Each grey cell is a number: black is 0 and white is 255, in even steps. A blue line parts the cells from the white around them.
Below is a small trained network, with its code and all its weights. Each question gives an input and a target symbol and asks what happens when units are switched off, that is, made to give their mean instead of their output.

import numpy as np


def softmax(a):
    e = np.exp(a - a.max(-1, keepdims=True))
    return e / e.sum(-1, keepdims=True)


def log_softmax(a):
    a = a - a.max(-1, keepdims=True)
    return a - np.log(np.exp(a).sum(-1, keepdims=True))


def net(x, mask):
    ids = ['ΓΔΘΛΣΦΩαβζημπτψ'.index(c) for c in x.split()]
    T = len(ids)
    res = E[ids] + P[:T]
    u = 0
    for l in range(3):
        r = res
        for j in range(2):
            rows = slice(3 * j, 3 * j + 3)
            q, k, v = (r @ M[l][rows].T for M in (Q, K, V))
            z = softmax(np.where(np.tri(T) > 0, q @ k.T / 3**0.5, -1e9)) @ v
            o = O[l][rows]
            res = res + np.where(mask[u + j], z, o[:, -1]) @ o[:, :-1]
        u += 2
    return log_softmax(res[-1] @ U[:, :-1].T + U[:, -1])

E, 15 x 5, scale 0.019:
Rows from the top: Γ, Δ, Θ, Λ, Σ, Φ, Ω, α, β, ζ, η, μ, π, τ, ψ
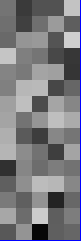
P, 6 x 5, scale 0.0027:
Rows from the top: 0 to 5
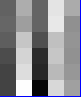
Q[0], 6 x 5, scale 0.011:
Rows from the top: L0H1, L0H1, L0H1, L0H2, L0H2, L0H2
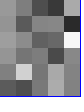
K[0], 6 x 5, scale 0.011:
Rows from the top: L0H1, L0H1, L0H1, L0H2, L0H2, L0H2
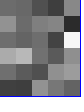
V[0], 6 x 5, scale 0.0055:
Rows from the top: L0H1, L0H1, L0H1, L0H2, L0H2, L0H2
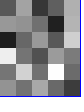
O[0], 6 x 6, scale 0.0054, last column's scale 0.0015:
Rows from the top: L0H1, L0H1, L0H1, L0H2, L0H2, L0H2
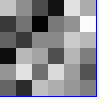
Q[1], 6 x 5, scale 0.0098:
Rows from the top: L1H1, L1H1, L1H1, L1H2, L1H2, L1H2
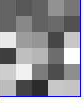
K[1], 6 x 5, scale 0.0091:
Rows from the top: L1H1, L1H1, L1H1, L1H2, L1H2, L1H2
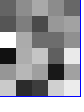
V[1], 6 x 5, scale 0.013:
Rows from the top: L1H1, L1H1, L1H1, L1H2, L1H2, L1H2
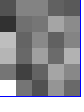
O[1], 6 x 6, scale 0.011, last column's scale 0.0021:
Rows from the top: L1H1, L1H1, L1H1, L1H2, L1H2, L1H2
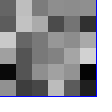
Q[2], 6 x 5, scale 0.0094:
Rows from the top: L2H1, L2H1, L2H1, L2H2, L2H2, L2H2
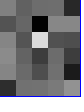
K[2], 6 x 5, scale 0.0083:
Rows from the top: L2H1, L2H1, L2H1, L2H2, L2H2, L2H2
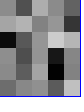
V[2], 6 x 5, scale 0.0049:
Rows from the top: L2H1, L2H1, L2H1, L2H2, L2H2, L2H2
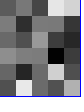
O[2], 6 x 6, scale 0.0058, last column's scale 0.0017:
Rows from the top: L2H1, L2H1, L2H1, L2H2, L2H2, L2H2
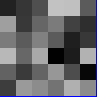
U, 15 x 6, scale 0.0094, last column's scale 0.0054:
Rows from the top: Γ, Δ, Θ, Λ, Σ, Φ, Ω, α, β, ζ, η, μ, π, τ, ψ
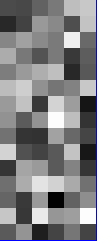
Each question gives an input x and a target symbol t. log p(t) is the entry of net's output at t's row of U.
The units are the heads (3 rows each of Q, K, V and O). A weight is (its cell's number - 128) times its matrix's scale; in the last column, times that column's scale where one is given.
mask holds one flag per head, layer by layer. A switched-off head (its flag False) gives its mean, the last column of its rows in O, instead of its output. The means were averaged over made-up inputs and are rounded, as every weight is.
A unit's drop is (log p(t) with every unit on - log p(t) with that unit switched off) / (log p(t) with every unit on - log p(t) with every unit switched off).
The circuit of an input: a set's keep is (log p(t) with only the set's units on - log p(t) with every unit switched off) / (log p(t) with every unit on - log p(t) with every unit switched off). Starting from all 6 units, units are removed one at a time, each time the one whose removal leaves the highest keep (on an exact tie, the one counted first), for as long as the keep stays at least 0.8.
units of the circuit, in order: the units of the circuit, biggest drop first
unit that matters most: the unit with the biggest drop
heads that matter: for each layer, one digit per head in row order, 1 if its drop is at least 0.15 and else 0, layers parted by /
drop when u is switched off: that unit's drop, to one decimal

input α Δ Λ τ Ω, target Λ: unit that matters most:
L1H2
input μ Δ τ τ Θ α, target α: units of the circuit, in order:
L2H2, L1H2
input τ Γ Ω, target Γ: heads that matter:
10 / 01 / 00
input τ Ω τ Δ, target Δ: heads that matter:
00 / 01 / 00
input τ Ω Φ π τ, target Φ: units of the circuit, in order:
L1H2, L0H1
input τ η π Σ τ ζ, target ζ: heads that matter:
00 / 11 / 00
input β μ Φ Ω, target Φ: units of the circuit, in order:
L1H2, L2H1, L0H2
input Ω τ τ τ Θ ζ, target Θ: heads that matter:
11 / 01 / 10
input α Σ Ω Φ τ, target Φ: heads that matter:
11 / 01 / 00
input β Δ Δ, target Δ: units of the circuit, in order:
L1H2, L1H1
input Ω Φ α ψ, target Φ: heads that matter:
01 / 01 / 11
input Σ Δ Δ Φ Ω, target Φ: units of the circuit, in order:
L1H2, L2H1, L0H1
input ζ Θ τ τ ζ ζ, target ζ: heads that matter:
00 / 10 / 00
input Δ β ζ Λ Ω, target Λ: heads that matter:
10 / 01 / 11
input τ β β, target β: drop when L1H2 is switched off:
0.8
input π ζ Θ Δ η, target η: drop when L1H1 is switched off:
0.4
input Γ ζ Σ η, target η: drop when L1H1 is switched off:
0.7
